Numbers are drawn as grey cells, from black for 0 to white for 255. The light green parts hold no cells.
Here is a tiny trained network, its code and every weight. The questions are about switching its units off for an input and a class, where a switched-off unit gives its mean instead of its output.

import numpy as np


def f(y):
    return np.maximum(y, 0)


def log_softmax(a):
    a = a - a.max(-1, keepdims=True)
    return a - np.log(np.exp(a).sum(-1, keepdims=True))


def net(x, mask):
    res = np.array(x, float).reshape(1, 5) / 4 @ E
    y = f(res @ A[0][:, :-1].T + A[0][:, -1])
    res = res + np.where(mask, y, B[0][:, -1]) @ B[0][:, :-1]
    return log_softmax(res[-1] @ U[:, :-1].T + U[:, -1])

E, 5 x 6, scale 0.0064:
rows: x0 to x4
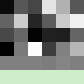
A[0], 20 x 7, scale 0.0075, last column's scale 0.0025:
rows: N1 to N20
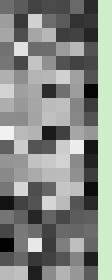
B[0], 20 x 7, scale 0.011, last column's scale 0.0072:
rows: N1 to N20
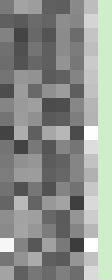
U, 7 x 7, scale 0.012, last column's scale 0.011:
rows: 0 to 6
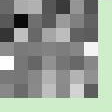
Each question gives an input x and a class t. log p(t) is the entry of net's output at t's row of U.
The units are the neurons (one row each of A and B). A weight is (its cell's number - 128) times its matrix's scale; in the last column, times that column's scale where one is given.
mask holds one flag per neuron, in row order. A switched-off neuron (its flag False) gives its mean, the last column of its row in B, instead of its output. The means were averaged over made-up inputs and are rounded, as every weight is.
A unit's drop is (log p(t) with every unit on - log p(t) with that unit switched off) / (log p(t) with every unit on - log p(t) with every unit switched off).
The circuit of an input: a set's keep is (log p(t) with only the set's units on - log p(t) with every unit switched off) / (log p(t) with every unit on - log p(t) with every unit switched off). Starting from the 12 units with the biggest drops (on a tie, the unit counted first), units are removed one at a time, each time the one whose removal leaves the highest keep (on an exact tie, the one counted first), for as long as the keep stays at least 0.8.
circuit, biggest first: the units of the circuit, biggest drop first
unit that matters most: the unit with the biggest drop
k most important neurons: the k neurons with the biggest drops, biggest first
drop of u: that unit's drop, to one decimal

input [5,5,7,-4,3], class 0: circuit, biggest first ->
(N16, N19)
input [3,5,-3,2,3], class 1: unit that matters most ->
N11
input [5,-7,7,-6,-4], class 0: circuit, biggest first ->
(N16, N1)
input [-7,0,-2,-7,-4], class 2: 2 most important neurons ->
(N10, N18)
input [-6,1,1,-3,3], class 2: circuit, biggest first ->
(N10, N7)
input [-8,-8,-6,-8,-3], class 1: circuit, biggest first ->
(N3, N2, N18)
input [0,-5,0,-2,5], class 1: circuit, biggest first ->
(N18, N3)
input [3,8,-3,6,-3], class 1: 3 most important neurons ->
(N11, N14, N4)
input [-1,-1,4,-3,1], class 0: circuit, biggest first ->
(N18, N16)
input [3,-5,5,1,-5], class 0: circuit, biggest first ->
(N16, N1)
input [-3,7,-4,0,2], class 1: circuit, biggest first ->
(N11, N14)
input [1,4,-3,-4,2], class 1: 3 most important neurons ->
(N18, N14, N16)
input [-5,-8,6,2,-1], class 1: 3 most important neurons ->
(N2, N5, N3)
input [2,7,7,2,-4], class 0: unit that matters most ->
N19
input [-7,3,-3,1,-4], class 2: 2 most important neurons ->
(N10, N7)
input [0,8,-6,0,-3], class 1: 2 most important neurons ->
(N11, N14)
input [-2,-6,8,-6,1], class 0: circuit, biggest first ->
(N16, N18)
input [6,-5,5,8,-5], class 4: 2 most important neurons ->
(N18, N10)
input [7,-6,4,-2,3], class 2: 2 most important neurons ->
(N15, N11)
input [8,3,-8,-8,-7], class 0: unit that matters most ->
N8
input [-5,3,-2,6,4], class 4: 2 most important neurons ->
(N18, N15)
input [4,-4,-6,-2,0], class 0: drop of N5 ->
0.0
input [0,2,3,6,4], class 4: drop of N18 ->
0.7
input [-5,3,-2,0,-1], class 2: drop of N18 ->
0.1
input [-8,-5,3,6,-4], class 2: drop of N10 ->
0.6
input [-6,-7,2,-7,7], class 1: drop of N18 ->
0.3
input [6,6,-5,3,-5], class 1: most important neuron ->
(N11)
